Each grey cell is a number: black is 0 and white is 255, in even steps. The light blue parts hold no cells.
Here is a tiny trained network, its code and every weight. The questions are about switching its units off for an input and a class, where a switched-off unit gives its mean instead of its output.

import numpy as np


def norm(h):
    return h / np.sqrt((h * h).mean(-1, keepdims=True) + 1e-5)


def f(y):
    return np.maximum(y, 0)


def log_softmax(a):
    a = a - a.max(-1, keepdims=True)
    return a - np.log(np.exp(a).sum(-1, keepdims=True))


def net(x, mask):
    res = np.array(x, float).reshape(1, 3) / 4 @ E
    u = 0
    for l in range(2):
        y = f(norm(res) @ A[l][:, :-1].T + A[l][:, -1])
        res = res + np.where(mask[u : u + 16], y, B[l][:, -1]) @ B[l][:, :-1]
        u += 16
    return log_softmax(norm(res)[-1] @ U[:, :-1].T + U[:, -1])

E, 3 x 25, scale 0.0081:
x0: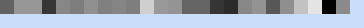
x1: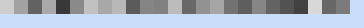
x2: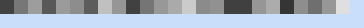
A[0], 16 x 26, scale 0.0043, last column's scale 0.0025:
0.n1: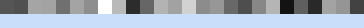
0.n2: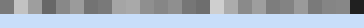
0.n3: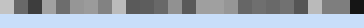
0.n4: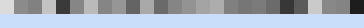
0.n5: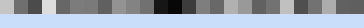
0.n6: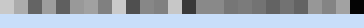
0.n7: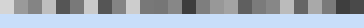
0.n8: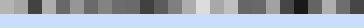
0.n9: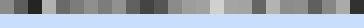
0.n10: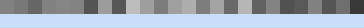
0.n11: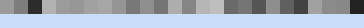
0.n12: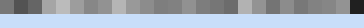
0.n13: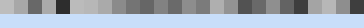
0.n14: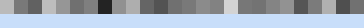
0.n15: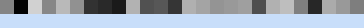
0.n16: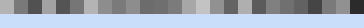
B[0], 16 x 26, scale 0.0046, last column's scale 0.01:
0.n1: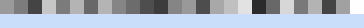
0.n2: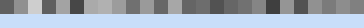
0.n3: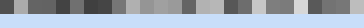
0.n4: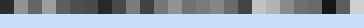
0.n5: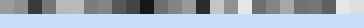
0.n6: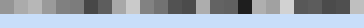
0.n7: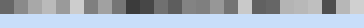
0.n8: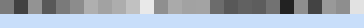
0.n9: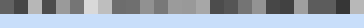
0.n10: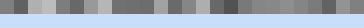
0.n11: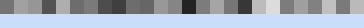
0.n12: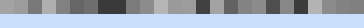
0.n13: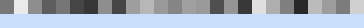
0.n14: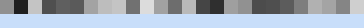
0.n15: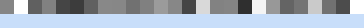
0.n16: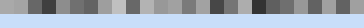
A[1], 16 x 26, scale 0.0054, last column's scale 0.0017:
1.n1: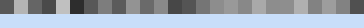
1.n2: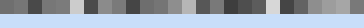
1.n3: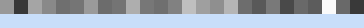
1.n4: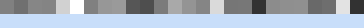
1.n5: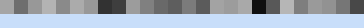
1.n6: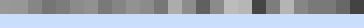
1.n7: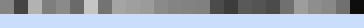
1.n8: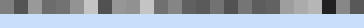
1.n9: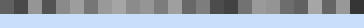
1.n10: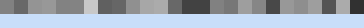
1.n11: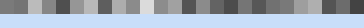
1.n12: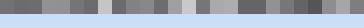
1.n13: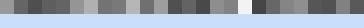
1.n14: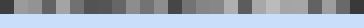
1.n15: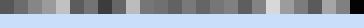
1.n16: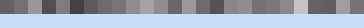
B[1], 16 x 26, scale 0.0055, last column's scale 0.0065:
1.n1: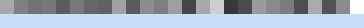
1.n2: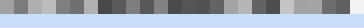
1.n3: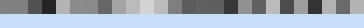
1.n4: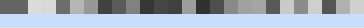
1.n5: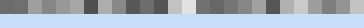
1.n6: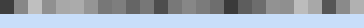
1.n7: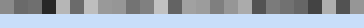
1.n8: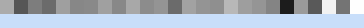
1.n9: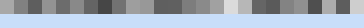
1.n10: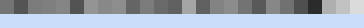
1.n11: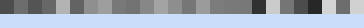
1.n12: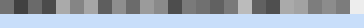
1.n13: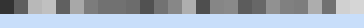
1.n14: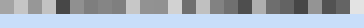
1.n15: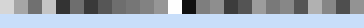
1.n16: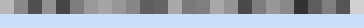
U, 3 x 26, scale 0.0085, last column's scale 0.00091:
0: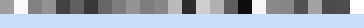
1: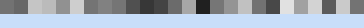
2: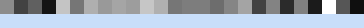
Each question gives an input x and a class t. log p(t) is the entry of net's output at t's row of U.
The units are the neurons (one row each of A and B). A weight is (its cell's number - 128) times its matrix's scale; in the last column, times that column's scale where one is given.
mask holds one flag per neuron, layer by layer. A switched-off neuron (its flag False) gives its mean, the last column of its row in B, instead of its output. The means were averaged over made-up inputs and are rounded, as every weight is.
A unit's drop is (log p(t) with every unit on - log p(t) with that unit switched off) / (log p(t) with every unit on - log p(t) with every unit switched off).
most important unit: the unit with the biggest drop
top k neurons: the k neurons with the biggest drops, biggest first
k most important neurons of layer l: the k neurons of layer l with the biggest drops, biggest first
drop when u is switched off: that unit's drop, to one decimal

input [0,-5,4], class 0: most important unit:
0.n15
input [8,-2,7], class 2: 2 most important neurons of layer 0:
(0.n5, 0.n7)
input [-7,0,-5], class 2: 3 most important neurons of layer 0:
(0.n1, 0.n8, 0.n14)
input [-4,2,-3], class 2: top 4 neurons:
(0.n1, 0.n14, 0.n8, 0.n13)
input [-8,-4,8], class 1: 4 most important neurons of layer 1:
(1.n4, 1.n2, 1.n8, 1.n11)
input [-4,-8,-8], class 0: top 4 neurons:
(0.n15, 0.n1, 1.n1, 1.n14)
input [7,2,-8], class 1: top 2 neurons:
(0.n8, 0.n7)
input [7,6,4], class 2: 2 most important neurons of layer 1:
(1.n11, 1.n8)
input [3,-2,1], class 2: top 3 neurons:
(0.n5, 0.n1, 0.n15)
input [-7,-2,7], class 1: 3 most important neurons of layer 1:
(1.n4, 1.n2, 1.n8)
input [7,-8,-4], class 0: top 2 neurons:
(0.n14, 0.n8)
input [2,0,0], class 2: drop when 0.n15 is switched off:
0.2
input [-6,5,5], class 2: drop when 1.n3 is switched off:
0.1
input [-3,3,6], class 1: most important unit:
0.n1
